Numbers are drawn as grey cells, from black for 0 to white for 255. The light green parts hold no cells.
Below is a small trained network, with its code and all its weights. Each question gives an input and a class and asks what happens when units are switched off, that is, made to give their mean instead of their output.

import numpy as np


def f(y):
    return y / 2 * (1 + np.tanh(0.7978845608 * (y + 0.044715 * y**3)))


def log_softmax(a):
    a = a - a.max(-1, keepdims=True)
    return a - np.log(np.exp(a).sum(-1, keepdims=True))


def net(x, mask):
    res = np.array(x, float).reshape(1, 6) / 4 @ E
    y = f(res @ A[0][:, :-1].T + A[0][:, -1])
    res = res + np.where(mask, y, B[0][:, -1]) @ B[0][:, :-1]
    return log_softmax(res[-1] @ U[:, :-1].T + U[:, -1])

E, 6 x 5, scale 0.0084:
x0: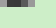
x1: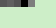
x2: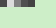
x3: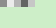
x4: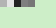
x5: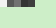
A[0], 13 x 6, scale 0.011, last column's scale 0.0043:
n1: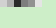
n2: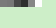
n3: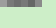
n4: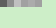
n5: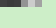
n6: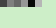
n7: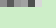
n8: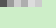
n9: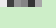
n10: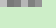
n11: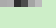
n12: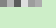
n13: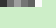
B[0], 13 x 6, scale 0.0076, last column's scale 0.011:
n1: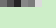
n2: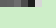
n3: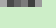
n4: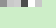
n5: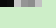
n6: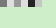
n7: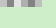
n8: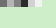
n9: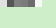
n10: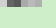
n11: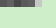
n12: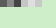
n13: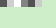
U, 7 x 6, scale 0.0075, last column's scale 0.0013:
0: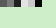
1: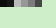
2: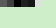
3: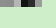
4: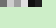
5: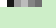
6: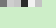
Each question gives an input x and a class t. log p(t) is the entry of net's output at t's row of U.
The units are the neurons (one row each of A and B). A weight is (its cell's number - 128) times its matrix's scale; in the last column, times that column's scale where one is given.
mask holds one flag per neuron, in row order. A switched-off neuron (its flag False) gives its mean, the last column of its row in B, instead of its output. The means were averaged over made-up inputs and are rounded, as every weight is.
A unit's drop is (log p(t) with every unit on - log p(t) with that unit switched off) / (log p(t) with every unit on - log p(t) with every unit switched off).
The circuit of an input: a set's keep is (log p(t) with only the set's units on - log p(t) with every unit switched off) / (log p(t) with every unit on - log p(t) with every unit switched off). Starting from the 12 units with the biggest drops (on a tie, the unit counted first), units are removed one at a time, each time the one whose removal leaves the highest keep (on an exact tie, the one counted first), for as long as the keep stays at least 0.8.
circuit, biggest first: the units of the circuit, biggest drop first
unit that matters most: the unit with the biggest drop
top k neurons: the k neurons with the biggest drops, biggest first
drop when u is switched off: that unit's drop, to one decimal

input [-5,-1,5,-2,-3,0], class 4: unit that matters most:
n6
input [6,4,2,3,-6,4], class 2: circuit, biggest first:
(n4; n2)
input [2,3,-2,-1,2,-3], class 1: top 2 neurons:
(n5; n9)
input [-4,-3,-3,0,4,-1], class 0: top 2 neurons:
(n12; n13)
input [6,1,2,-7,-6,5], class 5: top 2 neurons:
(n9; n7)
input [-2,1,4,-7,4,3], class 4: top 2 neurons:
(n6; n8)
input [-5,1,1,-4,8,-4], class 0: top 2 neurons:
(n12; n13)
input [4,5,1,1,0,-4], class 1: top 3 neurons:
(n5; n9; n1)
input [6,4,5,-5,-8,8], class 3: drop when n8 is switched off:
-0.1
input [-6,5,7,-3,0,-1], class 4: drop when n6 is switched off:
0.2
